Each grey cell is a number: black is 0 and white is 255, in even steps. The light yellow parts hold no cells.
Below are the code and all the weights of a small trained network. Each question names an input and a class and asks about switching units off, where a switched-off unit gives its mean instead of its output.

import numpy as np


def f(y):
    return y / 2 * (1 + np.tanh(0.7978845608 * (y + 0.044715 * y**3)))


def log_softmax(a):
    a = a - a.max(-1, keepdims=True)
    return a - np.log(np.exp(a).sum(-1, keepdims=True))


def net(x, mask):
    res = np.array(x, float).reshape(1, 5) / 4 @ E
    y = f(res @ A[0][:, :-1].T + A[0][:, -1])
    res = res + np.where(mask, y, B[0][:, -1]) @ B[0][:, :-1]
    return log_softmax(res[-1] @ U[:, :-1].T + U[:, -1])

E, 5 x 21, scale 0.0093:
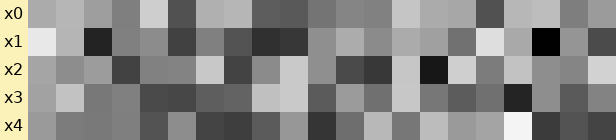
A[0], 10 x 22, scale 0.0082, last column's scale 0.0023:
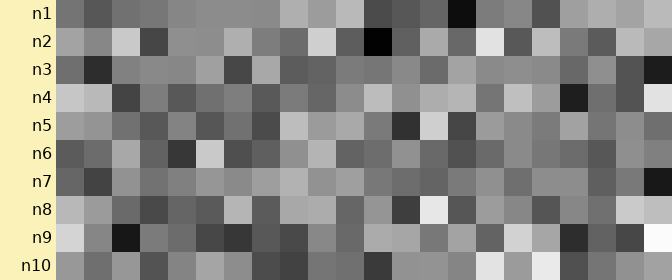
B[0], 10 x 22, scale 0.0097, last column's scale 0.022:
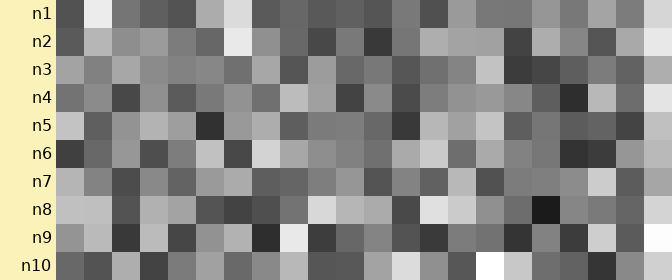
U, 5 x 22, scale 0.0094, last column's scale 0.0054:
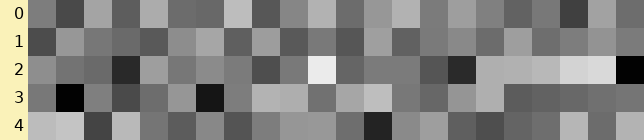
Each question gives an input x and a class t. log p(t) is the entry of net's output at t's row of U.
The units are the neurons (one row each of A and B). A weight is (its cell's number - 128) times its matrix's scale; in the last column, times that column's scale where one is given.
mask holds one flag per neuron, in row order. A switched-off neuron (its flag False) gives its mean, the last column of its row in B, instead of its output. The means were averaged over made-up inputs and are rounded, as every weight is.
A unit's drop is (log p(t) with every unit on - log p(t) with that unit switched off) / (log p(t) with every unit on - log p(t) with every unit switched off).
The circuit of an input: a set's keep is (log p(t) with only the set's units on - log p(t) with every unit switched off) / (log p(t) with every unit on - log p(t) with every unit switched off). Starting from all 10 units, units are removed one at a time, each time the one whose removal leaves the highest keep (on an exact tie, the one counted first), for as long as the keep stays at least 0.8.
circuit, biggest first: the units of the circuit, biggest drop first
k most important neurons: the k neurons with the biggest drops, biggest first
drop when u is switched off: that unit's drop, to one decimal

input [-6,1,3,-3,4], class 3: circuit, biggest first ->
(n1; n10)
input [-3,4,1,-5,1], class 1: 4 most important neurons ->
(n8; n10; n9; n5)
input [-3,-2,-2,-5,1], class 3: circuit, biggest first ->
(n2; n9)
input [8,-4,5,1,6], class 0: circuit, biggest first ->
(n9)
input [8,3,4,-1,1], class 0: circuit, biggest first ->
(n10; n9)
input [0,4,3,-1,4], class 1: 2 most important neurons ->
(n10; n8)
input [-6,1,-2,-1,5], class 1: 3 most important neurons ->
(n8; n9; n6)
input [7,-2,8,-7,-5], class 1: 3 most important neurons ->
(n10; n1; n2)
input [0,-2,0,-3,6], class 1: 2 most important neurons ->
(n8; n5)
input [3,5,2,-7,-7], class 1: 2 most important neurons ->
(n8; n5)
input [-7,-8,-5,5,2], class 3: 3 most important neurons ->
(n6; n2; n9)
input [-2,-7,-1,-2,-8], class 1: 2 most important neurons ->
(n8; n1)
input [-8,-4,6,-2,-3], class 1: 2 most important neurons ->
(n6; n1)
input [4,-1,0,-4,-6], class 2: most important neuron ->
(n9)
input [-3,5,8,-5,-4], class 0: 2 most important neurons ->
(n9; n10)
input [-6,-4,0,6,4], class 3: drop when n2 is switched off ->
0.1
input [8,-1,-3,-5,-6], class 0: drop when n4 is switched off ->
0.2
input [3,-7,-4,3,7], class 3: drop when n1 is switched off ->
0.2
